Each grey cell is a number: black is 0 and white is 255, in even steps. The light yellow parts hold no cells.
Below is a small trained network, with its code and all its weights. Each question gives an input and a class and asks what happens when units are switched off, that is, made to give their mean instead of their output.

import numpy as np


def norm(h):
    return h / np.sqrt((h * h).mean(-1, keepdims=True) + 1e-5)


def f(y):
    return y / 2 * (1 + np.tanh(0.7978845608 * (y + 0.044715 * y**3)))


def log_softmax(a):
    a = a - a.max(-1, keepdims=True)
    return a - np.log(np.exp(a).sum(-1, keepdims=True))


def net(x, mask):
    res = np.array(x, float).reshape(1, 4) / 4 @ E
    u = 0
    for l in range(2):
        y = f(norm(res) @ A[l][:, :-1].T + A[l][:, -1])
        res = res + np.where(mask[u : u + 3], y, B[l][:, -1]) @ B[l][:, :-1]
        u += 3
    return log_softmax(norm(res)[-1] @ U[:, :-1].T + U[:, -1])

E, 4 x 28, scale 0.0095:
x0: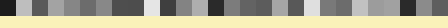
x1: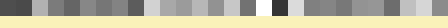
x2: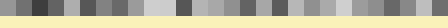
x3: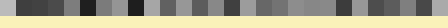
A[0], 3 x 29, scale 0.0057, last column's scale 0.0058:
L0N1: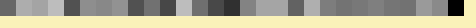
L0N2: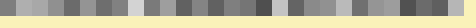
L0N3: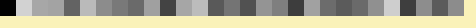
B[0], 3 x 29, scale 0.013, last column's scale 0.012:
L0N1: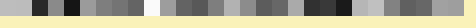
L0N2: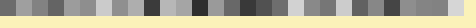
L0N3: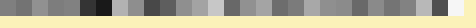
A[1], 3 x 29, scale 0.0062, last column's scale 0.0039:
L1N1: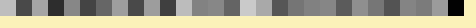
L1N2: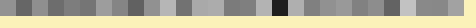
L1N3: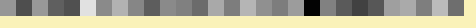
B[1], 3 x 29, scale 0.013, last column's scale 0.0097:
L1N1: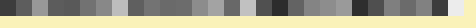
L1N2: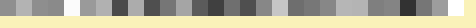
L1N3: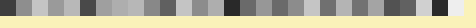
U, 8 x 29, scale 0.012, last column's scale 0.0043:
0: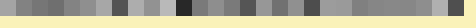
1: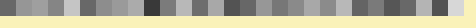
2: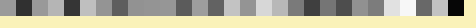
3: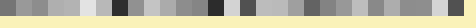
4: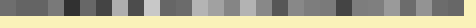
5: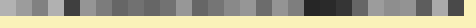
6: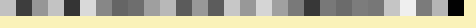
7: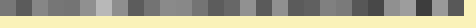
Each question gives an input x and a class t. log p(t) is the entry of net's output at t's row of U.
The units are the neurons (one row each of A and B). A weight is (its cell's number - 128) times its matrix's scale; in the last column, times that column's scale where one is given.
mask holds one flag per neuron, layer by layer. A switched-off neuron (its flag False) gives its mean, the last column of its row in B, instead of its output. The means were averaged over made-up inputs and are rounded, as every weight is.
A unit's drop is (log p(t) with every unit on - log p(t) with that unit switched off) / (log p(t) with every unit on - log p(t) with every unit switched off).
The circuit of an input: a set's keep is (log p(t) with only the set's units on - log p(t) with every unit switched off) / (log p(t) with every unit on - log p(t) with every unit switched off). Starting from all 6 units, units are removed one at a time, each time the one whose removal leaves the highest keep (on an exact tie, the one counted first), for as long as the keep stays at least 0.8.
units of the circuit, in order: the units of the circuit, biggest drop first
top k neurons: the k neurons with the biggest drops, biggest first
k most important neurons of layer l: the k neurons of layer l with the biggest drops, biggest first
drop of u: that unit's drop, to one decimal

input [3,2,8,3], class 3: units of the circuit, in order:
(L0N3, L1N3)
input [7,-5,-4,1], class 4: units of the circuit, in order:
(L0N1, L1N2)
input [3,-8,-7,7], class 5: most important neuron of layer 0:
(L0N1)
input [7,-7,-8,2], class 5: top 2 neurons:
(L0N1, L1N3)
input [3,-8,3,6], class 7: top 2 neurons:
(L1N3, L0N3)
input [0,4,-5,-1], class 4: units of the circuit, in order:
(L0N2, L0N1)
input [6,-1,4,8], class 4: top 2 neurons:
(L0N2, L1N2)
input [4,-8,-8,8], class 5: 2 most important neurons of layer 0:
(L0N1, L0N3)
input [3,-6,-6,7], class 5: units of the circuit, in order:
(L0N1, L1N3)
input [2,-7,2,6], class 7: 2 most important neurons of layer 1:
(L1N3, L1N2)
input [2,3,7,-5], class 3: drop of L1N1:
0.3
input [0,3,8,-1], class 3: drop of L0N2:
0.0
